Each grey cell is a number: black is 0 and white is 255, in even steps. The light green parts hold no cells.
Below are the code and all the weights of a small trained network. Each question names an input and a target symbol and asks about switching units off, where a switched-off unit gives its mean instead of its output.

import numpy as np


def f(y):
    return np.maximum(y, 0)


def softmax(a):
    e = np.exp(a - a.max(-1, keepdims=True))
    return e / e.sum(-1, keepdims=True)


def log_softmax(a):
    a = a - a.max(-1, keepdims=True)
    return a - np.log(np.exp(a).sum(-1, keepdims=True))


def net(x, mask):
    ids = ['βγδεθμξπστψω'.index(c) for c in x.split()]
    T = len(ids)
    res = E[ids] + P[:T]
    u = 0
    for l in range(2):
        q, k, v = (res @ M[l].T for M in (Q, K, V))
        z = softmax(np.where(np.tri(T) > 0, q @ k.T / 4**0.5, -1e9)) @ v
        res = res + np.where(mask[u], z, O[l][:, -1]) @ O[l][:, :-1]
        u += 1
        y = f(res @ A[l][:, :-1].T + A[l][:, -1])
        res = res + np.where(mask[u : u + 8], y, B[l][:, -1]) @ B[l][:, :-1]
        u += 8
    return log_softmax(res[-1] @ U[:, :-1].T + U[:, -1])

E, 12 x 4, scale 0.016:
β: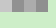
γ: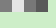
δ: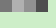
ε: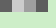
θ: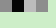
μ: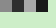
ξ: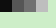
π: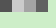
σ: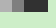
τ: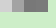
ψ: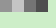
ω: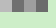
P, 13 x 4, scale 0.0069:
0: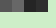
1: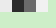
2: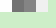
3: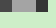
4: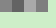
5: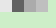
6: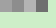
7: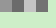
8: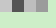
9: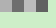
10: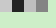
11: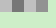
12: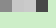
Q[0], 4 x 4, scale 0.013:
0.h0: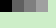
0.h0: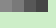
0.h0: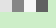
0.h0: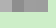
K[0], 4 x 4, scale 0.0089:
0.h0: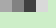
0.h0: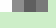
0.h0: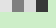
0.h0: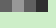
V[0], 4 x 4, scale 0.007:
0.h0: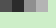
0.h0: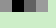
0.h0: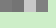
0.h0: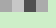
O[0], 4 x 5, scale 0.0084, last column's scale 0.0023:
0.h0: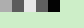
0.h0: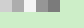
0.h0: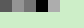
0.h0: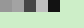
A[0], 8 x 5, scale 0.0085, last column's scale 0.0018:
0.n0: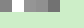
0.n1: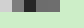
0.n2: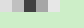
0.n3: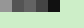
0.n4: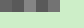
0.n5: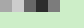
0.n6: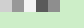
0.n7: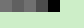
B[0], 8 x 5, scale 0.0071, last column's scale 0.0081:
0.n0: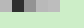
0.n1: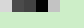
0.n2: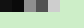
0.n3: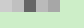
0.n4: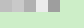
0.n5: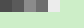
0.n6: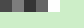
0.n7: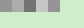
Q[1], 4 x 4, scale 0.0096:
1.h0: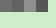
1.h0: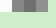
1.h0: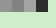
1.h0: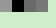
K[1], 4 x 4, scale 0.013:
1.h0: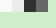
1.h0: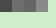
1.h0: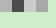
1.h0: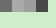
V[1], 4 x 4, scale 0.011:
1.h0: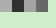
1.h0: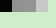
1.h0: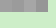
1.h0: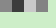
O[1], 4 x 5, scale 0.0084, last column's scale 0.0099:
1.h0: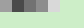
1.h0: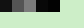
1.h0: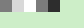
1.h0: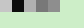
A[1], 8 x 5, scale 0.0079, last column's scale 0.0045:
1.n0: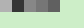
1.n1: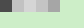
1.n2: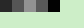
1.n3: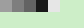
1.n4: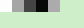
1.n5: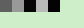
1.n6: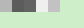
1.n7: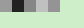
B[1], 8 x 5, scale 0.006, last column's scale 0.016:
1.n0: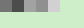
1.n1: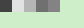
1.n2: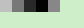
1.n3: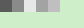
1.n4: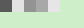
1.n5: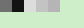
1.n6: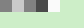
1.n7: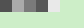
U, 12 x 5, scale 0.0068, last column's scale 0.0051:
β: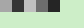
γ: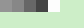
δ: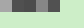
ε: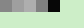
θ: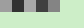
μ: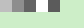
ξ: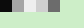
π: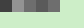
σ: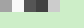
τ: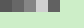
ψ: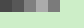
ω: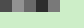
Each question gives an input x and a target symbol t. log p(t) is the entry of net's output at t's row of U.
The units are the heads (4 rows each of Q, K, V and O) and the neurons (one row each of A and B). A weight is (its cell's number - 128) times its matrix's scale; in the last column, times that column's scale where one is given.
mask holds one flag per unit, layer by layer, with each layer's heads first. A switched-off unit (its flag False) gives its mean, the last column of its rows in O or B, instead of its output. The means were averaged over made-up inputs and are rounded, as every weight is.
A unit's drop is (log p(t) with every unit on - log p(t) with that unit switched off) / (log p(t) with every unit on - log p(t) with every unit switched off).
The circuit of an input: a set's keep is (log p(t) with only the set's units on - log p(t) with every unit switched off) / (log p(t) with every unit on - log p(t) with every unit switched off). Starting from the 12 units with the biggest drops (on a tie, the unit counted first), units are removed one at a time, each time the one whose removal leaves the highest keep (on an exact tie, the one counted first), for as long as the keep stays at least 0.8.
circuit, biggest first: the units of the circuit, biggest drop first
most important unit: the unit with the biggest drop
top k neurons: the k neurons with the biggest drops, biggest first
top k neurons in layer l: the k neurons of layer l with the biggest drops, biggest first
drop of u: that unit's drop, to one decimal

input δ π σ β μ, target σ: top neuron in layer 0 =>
(0.n3)
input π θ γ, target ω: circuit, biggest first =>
(1.h0 0.h0)
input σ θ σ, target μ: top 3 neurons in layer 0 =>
(0.n1 0.n2 0.n6)
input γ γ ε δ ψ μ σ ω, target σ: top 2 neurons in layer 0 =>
(0.n6 0.n3)
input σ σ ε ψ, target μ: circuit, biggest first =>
(0.n1 1.h0)
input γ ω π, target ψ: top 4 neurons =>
(1.n5 0.n2 0.n1 1.n4)
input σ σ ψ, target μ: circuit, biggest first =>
(1.h0 0.n1)
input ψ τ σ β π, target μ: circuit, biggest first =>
(0.n1 1.h0)
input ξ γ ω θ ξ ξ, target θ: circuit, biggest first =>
(0.n2 1.h0 0.h0)
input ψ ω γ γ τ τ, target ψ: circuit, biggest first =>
(0.h0 0.n2 1.n5)
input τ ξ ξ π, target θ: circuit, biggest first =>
(1.h0 0.h0)
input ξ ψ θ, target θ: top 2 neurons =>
(0.n2 1.n4)
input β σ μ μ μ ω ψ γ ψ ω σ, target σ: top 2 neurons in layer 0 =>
(0.n3 0.n2)
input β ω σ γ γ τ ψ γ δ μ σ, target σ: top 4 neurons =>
(1.n4 0.n1 0.n0 1.n5)
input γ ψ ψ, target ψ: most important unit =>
0.h0
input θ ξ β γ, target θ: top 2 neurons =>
(1.n4 0.n1)
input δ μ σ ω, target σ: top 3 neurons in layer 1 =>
(1.n5 1.n6 1.n3)
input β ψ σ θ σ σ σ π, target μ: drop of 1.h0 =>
0.4
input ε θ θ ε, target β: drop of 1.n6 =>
0.1
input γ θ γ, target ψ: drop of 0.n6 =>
-0.1
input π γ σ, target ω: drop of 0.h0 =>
0.6
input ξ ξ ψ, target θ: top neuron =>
(0.n0)
